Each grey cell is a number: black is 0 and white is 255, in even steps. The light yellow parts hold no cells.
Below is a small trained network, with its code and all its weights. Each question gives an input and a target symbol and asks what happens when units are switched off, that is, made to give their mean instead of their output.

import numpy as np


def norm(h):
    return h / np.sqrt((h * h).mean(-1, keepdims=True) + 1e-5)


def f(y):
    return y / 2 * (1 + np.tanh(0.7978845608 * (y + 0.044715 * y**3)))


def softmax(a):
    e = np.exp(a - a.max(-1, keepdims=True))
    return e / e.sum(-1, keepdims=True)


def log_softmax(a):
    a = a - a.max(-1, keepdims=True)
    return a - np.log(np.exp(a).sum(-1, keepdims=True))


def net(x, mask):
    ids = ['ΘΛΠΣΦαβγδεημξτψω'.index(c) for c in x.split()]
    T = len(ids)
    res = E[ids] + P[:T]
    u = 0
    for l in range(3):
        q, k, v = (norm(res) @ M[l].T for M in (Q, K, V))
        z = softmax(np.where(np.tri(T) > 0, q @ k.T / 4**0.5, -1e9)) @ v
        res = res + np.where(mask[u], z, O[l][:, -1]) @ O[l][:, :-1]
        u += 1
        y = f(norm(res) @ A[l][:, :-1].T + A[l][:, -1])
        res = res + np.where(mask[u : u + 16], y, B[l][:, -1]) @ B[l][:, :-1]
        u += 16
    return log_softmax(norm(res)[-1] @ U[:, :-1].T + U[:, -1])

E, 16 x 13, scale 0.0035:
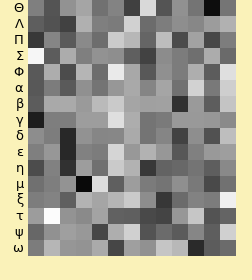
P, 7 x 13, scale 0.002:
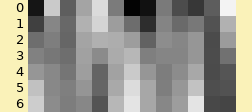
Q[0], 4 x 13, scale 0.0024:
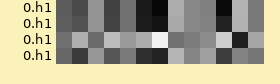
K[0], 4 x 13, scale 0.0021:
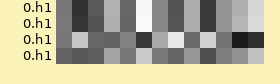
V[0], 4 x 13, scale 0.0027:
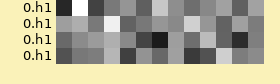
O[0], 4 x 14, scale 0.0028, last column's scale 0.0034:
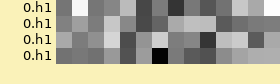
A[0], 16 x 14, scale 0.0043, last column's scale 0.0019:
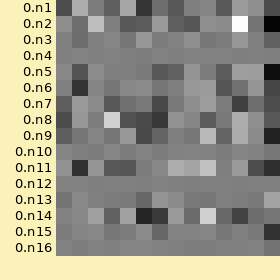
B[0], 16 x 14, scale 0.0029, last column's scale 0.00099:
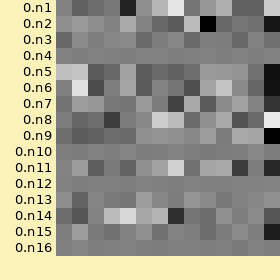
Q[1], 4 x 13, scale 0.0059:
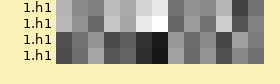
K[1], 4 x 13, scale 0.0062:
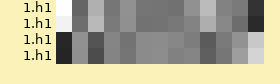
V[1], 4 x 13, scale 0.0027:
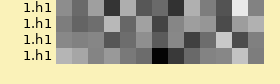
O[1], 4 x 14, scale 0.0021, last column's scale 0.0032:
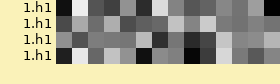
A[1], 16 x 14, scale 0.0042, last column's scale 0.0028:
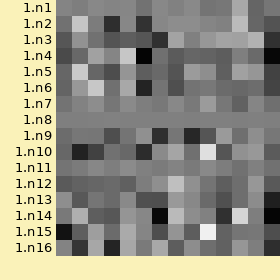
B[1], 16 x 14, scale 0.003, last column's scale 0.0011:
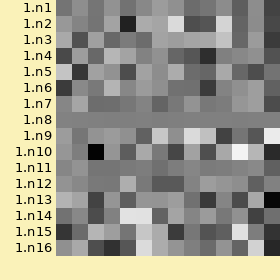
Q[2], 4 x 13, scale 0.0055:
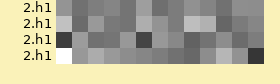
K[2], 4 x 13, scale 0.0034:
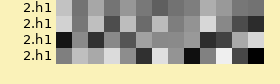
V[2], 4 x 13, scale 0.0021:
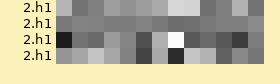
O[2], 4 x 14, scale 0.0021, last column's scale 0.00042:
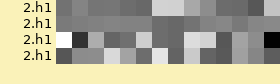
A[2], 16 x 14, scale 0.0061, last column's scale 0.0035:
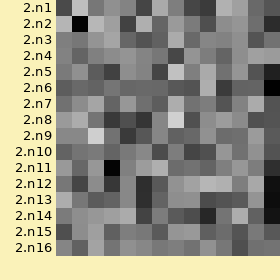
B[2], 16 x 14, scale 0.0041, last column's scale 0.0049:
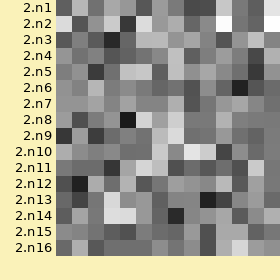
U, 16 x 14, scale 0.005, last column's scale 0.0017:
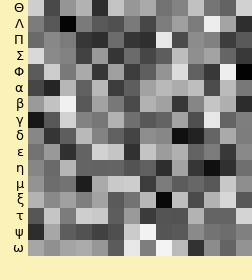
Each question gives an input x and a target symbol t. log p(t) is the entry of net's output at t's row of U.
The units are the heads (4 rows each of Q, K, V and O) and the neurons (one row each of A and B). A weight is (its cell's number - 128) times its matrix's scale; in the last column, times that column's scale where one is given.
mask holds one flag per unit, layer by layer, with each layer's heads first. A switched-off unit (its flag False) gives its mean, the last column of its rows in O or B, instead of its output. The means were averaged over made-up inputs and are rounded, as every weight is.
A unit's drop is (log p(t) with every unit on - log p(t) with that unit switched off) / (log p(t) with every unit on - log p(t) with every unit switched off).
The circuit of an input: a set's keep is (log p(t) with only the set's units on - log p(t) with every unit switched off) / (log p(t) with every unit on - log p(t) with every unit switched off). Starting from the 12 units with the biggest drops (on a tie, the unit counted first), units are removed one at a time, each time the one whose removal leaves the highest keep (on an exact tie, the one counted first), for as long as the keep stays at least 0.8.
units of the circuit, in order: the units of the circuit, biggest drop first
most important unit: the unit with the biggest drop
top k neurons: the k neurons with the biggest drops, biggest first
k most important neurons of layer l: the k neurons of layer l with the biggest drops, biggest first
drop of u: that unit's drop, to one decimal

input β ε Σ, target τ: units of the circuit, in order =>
[1.h1]
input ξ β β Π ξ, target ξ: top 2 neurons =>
[2.n2 2.n1]
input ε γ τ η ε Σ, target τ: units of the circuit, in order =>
[1.h1 2.n14]
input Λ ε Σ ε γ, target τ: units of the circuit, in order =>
[1.h1 2.n1]
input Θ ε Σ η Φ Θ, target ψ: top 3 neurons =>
[2.n3 0.n11 2.n2]
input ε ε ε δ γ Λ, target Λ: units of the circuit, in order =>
[1.n10 0.h1 2.n2]
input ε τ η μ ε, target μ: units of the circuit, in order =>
[1.h1 2.n11]
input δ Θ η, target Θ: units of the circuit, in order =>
[0.h1 2.n2 1.h1]
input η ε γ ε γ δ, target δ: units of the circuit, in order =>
[0.h1 2.n13 2.n2]
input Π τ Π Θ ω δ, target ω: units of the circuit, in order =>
[1.h1 0.h1 2.n2]
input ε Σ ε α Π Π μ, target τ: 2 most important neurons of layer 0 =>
[0.n14 0.n8]
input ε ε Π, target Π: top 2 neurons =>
[2.n2 2.n15]
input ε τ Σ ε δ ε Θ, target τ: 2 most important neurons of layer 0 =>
[0.n14 0.n1]
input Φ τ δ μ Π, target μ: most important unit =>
1.h1
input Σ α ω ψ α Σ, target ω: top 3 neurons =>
[0.n11 2.n1 2.n2]
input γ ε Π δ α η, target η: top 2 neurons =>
[2.n6 2.n2]
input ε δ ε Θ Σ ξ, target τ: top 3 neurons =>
[0.n1 0.n8 2.n2]
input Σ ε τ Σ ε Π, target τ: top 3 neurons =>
[0.n8 0.n1 2.n2]
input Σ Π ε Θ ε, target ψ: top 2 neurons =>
[2.n8 2.n2]
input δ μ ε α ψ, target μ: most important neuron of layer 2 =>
[2.n11]
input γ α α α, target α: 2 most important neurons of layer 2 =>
[2.n12 2.n2]
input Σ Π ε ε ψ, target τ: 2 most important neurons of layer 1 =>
[1.n6 1.n4]
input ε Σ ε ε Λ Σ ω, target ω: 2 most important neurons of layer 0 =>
[0.n11 0.n14]
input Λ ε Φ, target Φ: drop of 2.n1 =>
0.3
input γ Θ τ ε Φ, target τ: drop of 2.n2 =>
0.1
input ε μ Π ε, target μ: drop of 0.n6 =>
0.0
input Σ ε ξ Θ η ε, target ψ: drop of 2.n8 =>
0.3
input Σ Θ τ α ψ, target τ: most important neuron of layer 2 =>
[2.n14]
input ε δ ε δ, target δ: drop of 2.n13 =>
0.5
